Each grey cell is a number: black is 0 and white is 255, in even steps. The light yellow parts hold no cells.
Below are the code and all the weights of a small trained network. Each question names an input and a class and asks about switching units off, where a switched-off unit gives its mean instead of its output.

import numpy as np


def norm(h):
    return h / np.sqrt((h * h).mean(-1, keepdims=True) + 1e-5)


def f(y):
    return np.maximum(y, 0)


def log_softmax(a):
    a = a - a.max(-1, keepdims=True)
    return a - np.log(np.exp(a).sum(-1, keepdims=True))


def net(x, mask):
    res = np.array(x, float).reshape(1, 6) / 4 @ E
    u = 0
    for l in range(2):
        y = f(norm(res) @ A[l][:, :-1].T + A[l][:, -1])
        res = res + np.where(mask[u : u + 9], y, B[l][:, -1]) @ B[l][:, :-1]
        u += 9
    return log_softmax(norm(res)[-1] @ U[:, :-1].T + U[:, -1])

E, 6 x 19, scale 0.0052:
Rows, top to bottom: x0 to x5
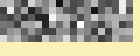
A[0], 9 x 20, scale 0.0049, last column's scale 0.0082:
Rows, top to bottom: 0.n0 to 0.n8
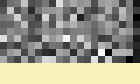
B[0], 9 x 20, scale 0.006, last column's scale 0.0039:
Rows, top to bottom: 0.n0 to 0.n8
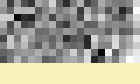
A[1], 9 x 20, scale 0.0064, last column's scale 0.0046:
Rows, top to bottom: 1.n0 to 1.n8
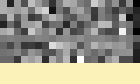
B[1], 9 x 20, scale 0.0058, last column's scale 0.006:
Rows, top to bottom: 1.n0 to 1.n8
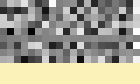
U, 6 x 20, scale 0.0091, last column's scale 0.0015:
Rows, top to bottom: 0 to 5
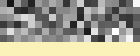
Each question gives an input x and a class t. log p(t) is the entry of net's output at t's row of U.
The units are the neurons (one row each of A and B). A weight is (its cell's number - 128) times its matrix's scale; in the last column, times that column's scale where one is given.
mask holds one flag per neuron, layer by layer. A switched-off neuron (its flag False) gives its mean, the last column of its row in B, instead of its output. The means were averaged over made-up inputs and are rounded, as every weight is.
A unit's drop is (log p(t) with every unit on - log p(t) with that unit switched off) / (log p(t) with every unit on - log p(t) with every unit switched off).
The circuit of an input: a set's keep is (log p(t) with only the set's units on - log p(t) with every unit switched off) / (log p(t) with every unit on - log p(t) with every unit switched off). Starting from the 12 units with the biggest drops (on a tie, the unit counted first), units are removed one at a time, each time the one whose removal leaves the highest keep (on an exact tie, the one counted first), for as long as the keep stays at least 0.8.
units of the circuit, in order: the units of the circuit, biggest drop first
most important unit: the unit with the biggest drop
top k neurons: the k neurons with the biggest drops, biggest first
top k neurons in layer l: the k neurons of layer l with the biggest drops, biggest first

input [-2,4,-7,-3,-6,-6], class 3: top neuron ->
(1.n1)
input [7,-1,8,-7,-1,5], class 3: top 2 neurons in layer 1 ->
(1.n6, 1.n8)
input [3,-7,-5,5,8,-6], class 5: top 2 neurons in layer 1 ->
(1.n2, 1.n7)
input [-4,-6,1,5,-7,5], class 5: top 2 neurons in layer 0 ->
(0.n8, 0.n1)
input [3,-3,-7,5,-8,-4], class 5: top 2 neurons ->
(0.n8, 1.n6)
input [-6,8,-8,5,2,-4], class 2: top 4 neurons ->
(1.n2, 0.n1, 1.n6, 1.n4)
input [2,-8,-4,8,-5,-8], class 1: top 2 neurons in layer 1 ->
(1.n8, 1.n2)
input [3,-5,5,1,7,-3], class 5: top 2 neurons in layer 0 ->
(0.n7, 0.n1)
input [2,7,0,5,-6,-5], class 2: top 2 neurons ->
(0.n1, 1.n2)
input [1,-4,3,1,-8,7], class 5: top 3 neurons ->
(0.n8, 1.n3, 0.n6)
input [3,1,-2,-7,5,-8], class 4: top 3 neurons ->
(1.n3, 0.n6, 1.n8)
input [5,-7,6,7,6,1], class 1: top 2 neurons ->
(1.n8, 0.n1)
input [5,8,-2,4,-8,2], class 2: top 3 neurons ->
(0.n1, 1.n2, 0.n7)
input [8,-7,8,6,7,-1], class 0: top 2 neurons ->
(1.n4, 1.n1)
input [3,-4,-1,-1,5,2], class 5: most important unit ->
0.n7
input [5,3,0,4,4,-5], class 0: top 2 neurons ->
(1.n4, 0.n5)
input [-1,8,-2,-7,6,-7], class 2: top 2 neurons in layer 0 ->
(0.n1, 0.n5)
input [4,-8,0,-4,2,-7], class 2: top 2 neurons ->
(1.n0, 0.n5)
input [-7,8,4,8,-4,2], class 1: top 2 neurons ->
(1.n8, 1.n4)
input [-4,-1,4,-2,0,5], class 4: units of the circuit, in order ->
(0.n5)
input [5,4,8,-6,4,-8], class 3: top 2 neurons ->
(1.n6, 0.n5)
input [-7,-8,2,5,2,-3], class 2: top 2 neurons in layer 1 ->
(1.n0, 1.n4)
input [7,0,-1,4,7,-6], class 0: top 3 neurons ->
(1.n4, 0.n8, 0.n5)
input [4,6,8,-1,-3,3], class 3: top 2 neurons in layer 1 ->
(1.n6, 1.n0)
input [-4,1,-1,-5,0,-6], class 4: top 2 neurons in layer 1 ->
(1.n3, 1.n8)
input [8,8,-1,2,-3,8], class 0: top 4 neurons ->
(1.n4, 1.n0, 0.n6, 1.n3)
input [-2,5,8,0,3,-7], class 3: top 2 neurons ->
(1.n6, 0.n5)
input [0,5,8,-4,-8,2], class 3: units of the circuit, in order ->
(1.n6)
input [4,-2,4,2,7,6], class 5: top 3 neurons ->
(0.n7, 1.n3, 0.n6)
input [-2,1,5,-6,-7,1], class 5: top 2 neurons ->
(0.n8, 1.n8)
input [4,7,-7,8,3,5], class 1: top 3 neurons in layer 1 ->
(1.n8, 1.n6, 1.n0)
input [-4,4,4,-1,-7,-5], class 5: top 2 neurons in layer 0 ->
(0.n8, 0.n5)
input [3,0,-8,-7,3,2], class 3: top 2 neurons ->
(1.n1, 1.n8)
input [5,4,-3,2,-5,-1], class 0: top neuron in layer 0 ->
(0.n7)
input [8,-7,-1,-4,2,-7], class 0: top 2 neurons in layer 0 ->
(0.n1, 0.n5)
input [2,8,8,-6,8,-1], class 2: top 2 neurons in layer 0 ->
(0.n1, 0.n8)
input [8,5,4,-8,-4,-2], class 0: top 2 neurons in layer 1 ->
(1.n4, 1.n8)
